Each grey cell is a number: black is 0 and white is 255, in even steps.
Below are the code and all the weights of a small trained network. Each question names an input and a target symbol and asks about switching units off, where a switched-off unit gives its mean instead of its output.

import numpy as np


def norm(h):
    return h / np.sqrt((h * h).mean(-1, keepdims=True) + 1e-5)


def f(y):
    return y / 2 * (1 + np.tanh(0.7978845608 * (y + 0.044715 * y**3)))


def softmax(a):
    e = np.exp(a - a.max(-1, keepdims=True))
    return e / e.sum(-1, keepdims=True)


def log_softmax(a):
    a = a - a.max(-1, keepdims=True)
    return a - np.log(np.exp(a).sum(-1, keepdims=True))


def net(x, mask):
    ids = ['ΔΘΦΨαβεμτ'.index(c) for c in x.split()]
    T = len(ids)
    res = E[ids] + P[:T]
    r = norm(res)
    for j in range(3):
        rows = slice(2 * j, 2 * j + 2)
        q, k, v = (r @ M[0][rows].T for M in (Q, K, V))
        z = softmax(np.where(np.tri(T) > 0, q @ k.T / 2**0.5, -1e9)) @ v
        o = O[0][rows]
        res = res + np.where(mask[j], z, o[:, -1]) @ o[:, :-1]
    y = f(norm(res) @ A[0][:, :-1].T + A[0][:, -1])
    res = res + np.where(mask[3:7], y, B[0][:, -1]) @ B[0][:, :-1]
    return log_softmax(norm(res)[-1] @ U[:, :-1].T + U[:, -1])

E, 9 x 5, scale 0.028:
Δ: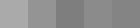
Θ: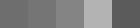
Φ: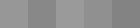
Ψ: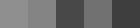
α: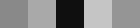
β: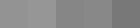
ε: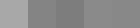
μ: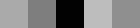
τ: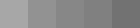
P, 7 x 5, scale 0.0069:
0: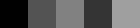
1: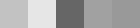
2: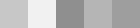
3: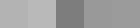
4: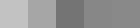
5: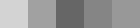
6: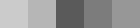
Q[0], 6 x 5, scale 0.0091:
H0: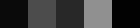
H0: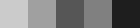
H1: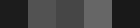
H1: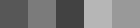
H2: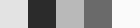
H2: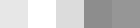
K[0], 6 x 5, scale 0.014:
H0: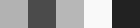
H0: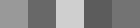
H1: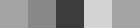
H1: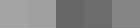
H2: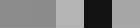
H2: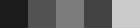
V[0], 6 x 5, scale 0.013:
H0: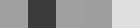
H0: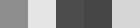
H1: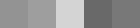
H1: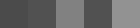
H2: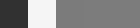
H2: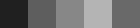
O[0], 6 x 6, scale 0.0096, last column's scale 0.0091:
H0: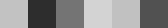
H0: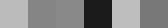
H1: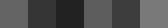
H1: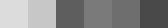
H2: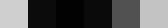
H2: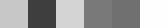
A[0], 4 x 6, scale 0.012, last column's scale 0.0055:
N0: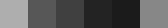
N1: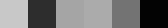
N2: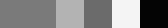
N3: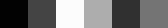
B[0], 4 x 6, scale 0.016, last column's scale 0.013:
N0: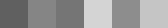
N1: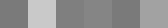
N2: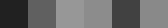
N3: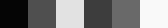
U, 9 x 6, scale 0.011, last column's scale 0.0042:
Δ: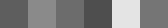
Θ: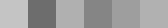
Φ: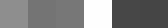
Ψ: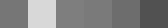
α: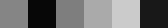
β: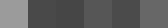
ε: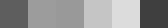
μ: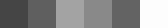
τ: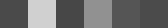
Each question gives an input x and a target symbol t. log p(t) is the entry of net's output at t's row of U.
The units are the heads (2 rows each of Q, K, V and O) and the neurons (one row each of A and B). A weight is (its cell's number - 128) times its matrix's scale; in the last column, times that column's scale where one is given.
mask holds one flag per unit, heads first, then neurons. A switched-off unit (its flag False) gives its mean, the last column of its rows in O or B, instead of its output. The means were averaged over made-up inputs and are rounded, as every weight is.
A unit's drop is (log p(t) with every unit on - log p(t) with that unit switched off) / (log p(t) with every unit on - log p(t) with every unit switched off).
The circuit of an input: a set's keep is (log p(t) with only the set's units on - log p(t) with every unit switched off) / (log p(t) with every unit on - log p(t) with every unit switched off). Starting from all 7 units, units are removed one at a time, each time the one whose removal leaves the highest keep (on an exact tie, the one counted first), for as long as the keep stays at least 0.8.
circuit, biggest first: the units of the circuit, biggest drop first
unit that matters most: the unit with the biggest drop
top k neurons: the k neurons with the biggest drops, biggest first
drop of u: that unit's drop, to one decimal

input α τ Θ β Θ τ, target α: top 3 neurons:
[N0 N3 N1]
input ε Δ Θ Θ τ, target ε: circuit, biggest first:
[H2 H0]
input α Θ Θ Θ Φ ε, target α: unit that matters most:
H0
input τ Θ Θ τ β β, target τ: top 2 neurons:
[N3 N0]
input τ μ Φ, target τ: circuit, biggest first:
[H2 N3]
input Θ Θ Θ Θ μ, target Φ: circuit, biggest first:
[N3 H0]
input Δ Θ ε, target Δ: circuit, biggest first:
[H0 H2]
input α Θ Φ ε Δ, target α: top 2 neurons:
[N0 N3]
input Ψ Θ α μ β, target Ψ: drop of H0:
0.3
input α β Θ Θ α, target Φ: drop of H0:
0.4
